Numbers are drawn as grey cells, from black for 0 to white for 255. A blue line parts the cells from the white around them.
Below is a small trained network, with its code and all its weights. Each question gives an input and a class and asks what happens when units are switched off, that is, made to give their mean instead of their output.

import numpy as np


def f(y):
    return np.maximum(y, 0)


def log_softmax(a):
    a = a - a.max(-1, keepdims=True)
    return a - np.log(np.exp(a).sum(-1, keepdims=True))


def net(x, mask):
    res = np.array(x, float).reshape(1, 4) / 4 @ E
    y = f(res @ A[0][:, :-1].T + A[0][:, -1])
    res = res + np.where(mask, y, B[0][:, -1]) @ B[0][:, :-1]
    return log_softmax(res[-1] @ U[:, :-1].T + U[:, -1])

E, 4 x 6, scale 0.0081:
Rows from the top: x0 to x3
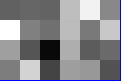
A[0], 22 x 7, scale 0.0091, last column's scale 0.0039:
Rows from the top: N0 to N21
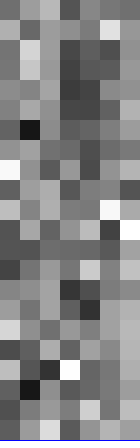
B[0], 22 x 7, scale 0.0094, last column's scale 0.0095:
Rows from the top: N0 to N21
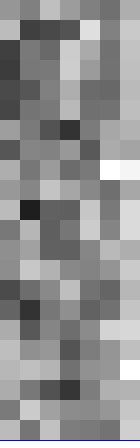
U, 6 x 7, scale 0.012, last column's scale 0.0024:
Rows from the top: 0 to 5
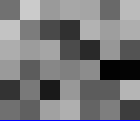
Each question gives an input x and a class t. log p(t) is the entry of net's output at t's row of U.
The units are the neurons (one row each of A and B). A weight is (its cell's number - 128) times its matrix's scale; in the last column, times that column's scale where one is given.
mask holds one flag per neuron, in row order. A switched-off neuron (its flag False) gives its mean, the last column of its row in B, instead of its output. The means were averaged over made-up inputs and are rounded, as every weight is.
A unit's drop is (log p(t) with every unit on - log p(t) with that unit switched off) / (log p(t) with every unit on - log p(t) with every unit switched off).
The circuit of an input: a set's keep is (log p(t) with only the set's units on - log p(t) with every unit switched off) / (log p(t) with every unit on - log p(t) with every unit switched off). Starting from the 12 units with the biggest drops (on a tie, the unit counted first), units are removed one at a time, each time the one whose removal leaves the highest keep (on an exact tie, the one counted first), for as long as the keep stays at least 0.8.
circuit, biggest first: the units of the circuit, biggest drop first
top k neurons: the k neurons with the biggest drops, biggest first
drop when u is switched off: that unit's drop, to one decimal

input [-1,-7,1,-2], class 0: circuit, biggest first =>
N10, N8
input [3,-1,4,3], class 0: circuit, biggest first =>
N10, N1
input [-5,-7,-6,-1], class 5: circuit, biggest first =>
N4, N14
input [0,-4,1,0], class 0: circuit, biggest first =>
N10, N8
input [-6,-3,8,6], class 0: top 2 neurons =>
N18, N15
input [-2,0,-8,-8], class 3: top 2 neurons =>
N8, N10
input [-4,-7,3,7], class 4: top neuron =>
N18
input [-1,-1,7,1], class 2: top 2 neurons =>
N1, N10
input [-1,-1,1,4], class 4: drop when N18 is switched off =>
0.2
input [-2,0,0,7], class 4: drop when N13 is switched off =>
0.2
